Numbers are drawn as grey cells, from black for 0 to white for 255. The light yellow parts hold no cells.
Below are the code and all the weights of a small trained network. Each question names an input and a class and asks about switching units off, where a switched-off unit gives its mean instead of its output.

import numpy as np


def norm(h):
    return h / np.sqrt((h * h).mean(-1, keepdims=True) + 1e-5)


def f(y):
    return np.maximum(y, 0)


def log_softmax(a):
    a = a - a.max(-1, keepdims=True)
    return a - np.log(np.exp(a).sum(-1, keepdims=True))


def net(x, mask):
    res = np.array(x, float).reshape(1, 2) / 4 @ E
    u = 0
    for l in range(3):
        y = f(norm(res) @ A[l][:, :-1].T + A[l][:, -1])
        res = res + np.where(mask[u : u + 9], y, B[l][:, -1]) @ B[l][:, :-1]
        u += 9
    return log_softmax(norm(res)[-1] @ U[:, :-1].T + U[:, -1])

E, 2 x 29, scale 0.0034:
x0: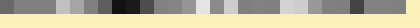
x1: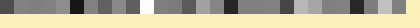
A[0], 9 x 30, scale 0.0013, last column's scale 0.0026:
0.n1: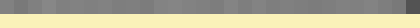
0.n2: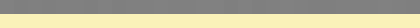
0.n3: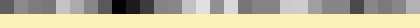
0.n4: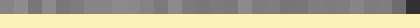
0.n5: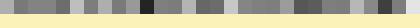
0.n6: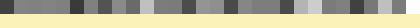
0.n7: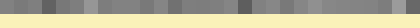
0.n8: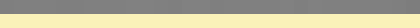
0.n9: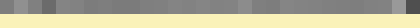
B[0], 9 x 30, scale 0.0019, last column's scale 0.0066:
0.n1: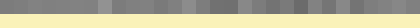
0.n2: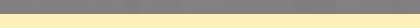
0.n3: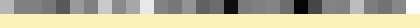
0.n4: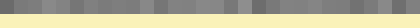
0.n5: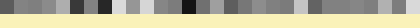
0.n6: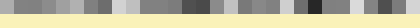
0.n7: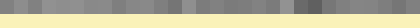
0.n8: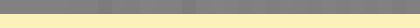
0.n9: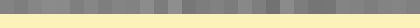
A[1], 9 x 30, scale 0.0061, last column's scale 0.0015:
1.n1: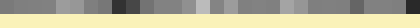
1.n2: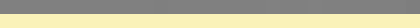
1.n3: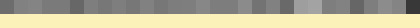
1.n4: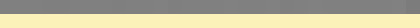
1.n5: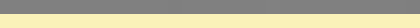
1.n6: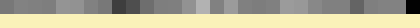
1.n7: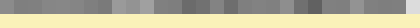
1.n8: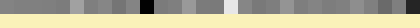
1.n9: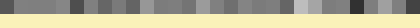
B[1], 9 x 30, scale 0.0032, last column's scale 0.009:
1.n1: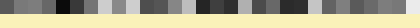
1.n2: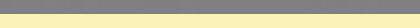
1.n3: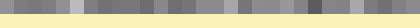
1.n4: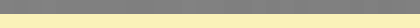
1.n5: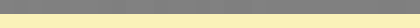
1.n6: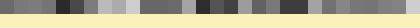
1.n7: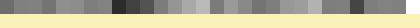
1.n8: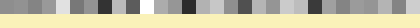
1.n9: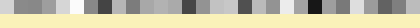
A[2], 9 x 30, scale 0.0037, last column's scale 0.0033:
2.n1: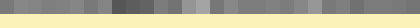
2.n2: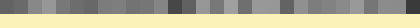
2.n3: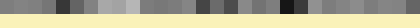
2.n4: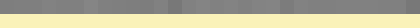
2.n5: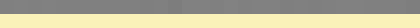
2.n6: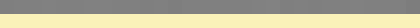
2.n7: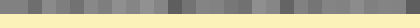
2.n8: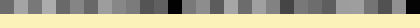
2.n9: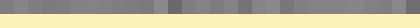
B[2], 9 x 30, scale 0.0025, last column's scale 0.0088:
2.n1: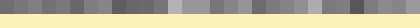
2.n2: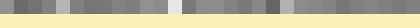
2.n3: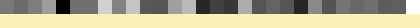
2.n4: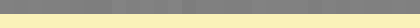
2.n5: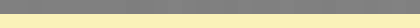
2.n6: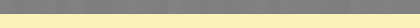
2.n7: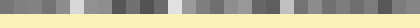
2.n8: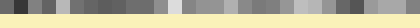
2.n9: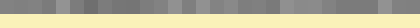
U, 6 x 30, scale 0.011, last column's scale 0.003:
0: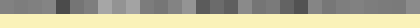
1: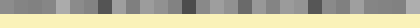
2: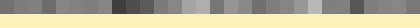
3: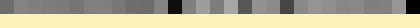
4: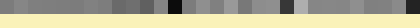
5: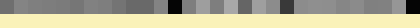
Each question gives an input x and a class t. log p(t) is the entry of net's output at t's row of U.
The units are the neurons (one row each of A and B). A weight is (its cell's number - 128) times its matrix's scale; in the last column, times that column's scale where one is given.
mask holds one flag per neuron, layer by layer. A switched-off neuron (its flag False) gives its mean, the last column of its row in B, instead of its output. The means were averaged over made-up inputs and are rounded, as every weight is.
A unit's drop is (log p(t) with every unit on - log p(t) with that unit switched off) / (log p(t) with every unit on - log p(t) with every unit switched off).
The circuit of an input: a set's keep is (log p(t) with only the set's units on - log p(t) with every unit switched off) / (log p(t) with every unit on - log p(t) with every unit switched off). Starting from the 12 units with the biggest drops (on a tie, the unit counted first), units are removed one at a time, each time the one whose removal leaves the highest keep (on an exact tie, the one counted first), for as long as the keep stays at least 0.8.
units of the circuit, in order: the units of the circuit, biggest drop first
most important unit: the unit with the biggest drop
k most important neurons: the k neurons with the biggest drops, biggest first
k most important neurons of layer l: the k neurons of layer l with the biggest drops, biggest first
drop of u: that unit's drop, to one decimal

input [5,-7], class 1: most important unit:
1.n8
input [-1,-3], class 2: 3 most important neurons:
[0.n5 1.n7 0.n6]
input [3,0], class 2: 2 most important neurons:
[0.n3 1.n6]
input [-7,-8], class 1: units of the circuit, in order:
[1.n1 0.n3 1.n8]
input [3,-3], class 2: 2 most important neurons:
[0.n3 0.n5]
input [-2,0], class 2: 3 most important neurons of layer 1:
[1.n1 1.n6 1.n7]
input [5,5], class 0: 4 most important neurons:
[0.n5 1.n1 1.n6 1.n8]
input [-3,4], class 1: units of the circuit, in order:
[1.n1 1.n6]
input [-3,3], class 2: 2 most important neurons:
[1.n7 0.n6]
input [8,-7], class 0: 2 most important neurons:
[1.n1 1.n6]
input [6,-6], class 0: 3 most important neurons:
[1.n1 1.n6 0.n6]
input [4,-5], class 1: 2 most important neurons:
[1.n8 2.n3]
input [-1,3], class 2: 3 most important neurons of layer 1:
[1.n7 1.n1 1.n8]
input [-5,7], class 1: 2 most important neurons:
[1.n1 0.n3]
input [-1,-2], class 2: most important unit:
0.n5
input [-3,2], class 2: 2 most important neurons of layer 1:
[1.n7 1.n6]
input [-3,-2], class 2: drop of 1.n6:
0.6
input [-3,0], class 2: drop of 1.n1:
0.5
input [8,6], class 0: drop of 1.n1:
1.0
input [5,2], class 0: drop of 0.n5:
0.0
